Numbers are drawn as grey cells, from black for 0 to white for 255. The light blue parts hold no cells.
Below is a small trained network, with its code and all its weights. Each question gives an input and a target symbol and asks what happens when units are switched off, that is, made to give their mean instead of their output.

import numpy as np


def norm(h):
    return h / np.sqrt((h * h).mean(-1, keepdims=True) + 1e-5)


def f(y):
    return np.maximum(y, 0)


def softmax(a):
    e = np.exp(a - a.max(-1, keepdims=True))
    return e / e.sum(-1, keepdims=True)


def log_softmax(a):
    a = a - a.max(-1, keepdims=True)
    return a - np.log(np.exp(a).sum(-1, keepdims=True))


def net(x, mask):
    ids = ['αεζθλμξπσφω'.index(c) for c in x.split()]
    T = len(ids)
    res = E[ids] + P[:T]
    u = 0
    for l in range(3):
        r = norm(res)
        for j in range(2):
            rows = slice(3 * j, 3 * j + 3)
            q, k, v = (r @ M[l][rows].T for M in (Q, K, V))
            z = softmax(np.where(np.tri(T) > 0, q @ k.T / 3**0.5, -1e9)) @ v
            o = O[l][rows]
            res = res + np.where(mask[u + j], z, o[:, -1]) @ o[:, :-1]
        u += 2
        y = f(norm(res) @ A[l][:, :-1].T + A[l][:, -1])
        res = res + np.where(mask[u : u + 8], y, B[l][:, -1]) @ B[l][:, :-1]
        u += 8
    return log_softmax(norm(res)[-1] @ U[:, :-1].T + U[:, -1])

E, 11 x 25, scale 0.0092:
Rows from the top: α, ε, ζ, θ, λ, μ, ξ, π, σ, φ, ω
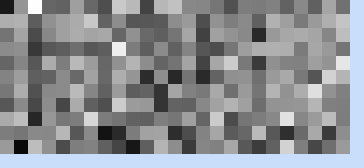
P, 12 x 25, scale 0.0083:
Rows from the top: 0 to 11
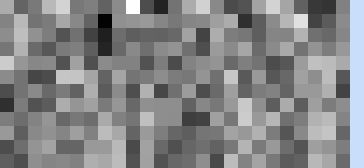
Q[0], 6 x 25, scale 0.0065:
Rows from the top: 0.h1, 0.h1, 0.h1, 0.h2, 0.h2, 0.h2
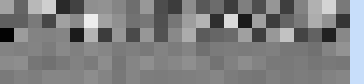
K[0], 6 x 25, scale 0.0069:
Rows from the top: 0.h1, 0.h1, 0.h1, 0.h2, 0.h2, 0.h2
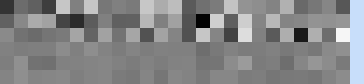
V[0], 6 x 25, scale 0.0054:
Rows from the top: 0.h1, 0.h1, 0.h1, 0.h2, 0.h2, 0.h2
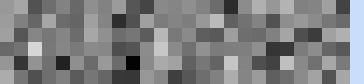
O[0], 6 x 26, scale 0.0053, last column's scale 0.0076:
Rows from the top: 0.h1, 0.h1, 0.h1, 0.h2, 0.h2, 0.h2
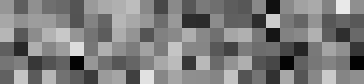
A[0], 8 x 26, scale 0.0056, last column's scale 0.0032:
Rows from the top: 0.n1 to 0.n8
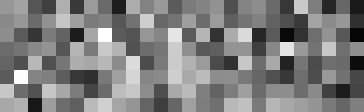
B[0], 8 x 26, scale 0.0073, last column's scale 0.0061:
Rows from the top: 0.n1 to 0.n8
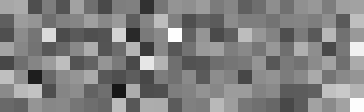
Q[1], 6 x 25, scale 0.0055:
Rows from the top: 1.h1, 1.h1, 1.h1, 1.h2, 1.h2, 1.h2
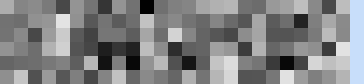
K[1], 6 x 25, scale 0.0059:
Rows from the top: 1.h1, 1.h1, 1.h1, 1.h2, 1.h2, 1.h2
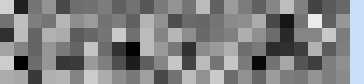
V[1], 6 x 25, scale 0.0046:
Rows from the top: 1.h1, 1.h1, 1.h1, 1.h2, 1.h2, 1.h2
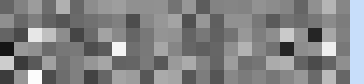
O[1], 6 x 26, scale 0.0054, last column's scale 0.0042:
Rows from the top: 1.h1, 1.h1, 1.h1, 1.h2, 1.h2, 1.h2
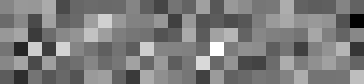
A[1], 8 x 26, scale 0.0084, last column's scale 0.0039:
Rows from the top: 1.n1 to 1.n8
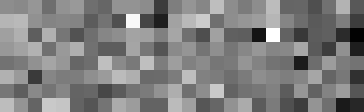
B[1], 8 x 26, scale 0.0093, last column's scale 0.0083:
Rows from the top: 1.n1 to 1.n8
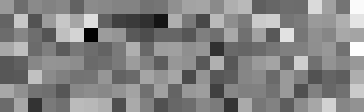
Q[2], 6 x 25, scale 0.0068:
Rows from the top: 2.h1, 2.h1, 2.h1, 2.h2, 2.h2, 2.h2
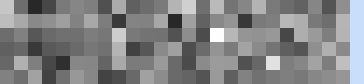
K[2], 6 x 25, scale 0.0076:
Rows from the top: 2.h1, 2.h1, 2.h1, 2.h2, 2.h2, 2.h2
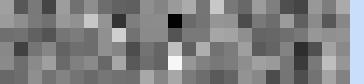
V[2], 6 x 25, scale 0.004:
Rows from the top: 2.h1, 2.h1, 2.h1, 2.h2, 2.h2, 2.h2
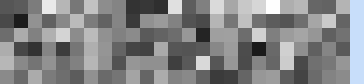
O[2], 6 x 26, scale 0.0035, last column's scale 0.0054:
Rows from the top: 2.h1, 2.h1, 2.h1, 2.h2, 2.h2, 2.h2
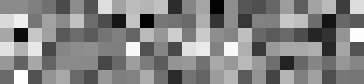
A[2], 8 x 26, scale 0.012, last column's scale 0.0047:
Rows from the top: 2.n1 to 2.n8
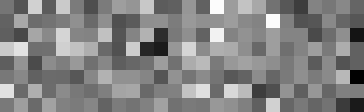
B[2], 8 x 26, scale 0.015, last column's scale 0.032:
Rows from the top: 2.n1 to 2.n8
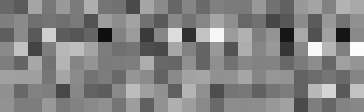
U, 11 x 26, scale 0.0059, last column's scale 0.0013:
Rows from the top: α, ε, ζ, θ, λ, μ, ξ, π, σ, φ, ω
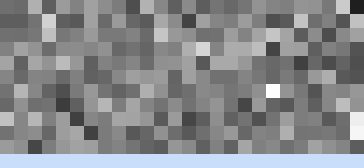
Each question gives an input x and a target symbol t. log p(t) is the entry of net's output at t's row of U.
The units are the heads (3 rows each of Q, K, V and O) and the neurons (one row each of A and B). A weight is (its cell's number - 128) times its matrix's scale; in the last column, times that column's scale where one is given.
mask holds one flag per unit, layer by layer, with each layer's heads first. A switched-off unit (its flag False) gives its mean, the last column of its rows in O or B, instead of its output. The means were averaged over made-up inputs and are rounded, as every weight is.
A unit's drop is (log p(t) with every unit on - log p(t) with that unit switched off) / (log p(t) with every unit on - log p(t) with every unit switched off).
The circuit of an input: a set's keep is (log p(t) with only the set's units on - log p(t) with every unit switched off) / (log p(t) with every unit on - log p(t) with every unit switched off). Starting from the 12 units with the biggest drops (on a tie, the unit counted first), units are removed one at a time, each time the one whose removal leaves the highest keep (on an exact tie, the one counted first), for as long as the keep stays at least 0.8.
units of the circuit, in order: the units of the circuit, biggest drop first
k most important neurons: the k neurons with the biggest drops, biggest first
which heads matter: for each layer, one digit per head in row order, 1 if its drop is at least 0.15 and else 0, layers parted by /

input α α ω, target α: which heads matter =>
10 / 10 / 00
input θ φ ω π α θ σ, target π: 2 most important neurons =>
(2.n4, 2.n2)
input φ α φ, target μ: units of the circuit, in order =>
(1.n2, 2.n4)
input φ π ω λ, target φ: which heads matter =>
10 / 01 / 00
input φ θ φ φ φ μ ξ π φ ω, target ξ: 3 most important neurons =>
(2.n4, 2.n7, 2.n6)
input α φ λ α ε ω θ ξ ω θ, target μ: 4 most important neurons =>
(0.n3, 2.n7, 1.n4, 1.n2)
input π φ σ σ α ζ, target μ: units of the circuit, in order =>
(2.n7, 1.n2)
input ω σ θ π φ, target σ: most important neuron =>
(2.n4)
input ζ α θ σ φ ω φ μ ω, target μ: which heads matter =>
01 / 01 / 00
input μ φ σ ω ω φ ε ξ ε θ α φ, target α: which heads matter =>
01 / 11 / 00
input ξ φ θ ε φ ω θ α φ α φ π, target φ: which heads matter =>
10 / 11 / 00
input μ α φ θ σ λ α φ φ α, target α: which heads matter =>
01 / 00 / 00
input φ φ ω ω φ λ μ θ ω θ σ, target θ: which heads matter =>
10 / 00 / 10
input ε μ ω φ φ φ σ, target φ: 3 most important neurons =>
(1.n3, 2.n4, 2.n7)
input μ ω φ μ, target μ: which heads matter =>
10 / 00 / 01
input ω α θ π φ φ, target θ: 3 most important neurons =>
(2.n4, 2.n6, 2.n7)
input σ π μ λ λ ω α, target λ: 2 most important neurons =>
(2.n4, 1.n2)
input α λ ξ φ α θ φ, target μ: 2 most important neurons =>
(1.n2, 2.n4)
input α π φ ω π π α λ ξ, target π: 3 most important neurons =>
(2.n2, 2.n4, 2.n7)
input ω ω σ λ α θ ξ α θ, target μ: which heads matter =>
01 / 10 / 01
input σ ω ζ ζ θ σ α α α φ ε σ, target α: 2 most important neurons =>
(1.n1, 2.n4)
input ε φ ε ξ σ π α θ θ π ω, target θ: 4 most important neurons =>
(2.n4, 2.n6, 2.n7, 1.n1)
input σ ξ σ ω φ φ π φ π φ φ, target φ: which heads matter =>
10 / 01 / 00
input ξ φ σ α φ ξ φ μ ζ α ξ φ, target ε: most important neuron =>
(2.n3)
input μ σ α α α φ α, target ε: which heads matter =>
01 / 00 / 00
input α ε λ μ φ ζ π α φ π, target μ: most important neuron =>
(0.n8)
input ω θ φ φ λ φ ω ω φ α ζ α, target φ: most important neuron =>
(2.n4)
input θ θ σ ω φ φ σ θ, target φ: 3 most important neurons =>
(2.n4, 1.n3, 2.n7)
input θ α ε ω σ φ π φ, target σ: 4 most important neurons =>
(2.n4, 2.n7, 2.n6, 2.n1)
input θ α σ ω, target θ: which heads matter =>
10 / 10 / 00
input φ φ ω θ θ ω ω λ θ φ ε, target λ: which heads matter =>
10 / 01 / 10
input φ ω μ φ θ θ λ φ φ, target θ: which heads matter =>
10 / 01 / 00
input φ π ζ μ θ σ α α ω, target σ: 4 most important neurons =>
(2.n4, 2.n7, 2.n6, 2.n1)
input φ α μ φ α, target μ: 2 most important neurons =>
(1.n2, 0.n5)
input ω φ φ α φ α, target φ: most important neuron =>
(0.n5)
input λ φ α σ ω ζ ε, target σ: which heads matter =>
10 / 00 / 00
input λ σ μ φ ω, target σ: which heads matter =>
10 / 10 / 00
